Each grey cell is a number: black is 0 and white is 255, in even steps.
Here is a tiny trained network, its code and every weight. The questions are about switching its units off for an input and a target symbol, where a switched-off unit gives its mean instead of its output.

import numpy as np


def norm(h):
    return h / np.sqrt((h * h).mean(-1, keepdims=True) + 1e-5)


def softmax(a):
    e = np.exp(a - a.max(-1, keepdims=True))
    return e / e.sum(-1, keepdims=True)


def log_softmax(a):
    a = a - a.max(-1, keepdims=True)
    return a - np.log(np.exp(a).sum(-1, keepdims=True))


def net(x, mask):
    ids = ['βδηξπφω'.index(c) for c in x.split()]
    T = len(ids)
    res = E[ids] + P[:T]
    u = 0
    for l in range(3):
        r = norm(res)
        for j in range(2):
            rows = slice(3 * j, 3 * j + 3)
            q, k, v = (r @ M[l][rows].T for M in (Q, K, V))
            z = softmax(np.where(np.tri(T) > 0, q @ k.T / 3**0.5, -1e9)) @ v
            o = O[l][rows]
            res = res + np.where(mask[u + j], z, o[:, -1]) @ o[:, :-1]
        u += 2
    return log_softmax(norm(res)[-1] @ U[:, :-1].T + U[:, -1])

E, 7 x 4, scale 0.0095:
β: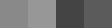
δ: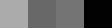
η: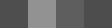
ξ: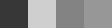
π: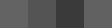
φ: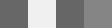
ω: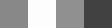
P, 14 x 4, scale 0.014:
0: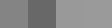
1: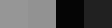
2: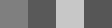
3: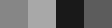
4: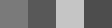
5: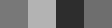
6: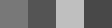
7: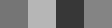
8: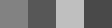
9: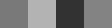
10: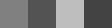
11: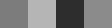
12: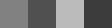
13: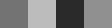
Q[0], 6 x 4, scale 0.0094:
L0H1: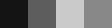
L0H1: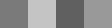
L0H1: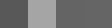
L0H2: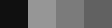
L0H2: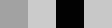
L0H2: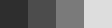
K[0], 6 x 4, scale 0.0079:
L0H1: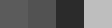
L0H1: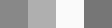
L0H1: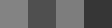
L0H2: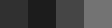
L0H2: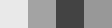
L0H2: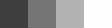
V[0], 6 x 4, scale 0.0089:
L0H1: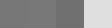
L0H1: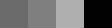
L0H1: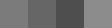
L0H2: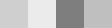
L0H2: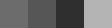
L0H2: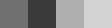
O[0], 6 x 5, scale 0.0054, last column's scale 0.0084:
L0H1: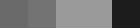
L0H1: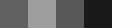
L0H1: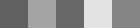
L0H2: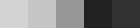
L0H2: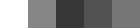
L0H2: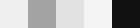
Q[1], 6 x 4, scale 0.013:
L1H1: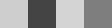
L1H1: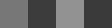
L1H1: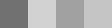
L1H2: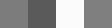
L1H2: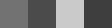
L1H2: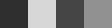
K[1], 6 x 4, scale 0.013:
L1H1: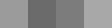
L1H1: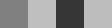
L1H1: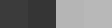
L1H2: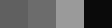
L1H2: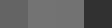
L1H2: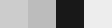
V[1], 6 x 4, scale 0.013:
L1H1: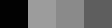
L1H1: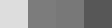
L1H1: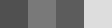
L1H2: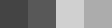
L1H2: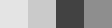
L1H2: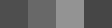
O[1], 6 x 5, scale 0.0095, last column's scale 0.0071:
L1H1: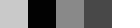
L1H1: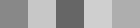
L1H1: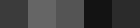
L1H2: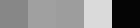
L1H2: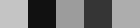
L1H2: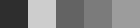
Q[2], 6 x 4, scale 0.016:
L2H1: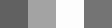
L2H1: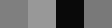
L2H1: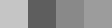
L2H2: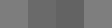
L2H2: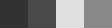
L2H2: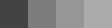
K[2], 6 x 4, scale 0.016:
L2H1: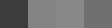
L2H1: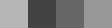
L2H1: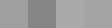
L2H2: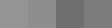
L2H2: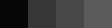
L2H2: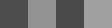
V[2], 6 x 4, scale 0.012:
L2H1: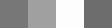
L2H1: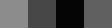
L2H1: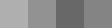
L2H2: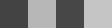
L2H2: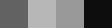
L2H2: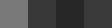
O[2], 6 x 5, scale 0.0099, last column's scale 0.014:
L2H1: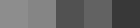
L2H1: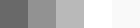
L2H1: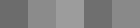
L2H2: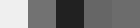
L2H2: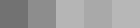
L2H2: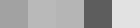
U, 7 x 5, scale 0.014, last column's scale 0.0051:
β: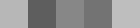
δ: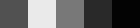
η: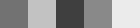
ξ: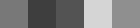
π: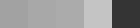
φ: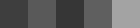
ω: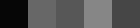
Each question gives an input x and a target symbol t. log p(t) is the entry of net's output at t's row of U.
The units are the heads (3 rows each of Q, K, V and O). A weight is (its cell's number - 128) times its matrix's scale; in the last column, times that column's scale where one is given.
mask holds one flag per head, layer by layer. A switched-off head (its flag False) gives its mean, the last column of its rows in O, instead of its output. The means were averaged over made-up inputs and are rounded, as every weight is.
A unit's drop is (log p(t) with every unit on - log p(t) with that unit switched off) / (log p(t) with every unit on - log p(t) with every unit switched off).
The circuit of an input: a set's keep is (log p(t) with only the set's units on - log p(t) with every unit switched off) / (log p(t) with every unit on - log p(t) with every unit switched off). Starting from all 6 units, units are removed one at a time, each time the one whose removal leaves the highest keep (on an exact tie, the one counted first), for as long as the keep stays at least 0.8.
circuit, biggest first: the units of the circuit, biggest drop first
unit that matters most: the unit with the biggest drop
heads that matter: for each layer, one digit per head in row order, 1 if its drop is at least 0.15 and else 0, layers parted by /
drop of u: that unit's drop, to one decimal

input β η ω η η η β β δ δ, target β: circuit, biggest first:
(L0H2, L1H2, L0H1)
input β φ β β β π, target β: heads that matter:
11 / 01 / 00
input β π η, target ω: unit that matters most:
L0H1
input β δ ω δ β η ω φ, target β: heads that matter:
01 / 01 / 00
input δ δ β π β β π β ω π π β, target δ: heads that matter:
11 / 00 / 00
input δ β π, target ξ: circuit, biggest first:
(L0H2, L2H2, L1H2)
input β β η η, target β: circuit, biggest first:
(L0H2, L1H2)
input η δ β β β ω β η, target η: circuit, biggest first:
(L0H2, L1H2, L2H2)
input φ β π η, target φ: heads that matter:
11 / 11 / 11
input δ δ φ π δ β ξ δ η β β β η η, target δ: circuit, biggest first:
(L1H2, L2H2)
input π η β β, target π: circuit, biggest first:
(L1H1, L0H2, L1H2, L2H1)
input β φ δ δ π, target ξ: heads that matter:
01 / 00 / 01
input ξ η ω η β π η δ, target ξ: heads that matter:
11 / 11 / 01
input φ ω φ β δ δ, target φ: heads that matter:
11 / 10 / 01
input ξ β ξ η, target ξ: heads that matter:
11 / 01 / 01
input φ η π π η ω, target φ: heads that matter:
11 / 10 / 01
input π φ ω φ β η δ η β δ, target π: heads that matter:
11 / 11 / 10
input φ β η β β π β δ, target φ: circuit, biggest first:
(L0H2, L0H1, L2H2, L1H1)
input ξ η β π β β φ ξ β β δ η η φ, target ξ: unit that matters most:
L1H2
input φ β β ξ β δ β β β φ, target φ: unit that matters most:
L0H2
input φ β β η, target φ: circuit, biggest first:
(L0H2, L0H1, L2H2, L1H1)
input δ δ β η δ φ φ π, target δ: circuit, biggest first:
(L2H2, L1H2)
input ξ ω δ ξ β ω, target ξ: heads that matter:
11 / 11 / 01
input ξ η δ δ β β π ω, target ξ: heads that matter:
11 / 01 / 01
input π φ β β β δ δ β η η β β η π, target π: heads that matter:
01 / 11 / 00
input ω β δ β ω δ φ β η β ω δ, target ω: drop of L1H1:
0.9
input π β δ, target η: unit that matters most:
L1H2
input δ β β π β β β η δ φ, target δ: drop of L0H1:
0.5
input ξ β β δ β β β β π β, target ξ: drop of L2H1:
0.1
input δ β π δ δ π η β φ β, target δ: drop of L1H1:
0.0
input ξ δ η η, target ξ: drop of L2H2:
0.3
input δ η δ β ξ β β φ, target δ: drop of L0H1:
0.4
